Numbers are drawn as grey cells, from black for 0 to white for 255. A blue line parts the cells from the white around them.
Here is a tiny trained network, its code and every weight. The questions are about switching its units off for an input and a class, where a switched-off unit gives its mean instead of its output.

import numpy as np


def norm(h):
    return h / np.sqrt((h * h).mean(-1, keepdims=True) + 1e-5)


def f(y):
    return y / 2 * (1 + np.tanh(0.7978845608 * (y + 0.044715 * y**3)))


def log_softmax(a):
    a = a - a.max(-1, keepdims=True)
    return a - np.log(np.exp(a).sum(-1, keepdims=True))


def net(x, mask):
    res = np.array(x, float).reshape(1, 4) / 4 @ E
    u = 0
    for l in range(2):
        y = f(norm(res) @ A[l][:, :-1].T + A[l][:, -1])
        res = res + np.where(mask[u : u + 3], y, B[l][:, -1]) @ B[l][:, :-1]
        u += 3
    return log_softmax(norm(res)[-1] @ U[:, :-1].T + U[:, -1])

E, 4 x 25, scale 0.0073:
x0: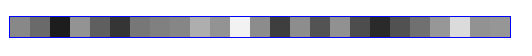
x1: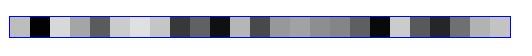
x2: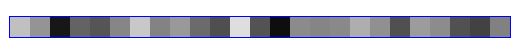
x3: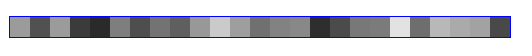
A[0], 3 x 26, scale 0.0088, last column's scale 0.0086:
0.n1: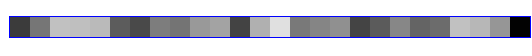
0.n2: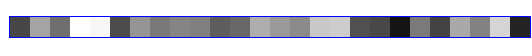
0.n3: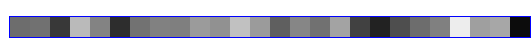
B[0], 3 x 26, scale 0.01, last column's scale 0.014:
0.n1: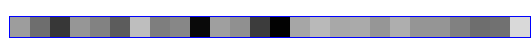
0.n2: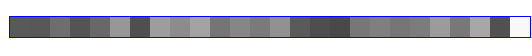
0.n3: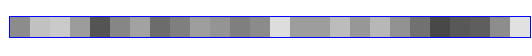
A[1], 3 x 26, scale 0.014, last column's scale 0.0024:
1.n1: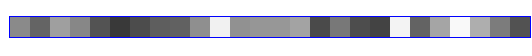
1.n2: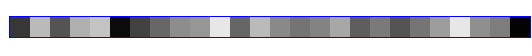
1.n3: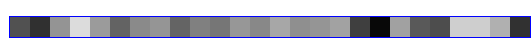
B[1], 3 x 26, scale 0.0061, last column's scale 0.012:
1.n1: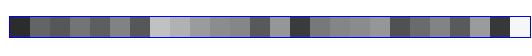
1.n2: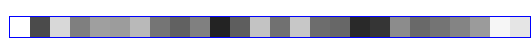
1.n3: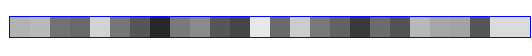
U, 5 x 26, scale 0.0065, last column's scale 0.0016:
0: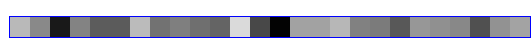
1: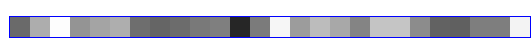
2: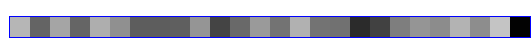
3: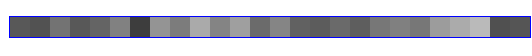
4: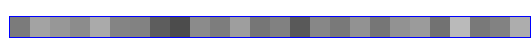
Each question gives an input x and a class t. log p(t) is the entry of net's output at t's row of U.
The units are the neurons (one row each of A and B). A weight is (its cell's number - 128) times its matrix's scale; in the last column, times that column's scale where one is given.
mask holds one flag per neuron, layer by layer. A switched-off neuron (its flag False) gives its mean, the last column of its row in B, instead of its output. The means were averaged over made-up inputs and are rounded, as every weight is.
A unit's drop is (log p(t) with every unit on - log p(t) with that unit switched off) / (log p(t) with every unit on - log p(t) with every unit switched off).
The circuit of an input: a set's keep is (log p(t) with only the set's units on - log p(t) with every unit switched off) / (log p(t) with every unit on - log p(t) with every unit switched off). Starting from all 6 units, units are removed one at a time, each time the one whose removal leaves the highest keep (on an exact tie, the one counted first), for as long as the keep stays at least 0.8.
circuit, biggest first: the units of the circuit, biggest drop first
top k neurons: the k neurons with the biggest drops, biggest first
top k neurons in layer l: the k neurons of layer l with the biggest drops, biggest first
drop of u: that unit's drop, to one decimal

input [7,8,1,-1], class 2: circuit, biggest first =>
(1.n3)
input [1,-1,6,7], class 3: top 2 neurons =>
(0.n1; 1.n1)
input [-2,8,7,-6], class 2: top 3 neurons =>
(0.n1; 0.n3; 1.n3)
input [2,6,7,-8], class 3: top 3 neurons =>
(0.n2; 0.n1; 1.n2)
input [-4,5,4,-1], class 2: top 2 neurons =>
(0.n1; 0.n3)
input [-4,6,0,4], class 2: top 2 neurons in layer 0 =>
(0.n3; 0.n2)
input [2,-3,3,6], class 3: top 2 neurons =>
(1.n1; 0.n1)
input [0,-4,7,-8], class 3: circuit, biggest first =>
(0.n2; 0.n1)
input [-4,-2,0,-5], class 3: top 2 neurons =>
(0.n2; 0.n3)
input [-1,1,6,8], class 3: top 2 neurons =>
(0.n1; 1.n1)
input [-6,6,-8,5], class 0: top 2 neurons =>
(0.n1; 0.n3)
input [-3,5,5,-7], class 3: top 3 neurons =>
(0.n2; 0.n1; 0.n3)
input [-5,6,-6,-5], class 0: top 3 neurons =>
(0.n1; 0.n3; 1.n2)
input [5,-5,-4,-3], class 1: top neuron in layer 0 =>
(0.n3)
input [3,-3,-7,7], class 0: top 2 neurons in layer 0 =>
(0.n1; 0.n2)
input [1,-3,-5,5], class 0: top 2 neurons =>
(0.n1; 0.n2)
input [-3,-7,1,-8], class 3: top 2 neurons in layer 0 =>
(0.n2; 0.n3)
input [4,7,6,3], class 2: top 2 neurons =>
(0.n1; 1.n3)
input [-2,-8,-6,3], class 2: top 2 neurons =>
(1.n2; 0.n3)
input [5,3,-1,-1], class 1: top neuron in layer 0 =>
(0.n3)
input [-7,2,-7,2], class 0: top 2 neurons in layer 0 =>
(0.n1; 0.n3)
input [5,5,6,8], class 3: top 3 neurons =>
(0.n1; 1.n1; 1.n2)
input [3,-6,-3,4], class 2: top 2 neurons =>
(1.n2; 0.n2)
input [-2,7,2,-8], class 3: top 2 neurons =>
(0.n2; 1.n2)
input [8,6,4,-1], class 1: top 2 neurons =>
(0.n3; 0.n1)
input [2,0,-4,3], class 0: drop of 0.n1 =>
0.6
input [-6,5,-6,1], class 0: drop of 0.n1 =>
0.6
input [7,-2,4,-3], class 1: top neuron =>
(0.n3)
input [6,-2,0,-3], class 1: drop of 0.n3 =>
0.6
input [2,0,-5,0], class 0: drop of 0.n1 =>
0.7
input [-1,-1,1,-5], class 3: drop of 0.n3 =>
0.0
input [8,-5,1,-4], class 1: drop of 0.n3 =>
0.7
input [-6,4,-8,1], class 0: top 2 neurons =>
(0.n1; 0.n3)
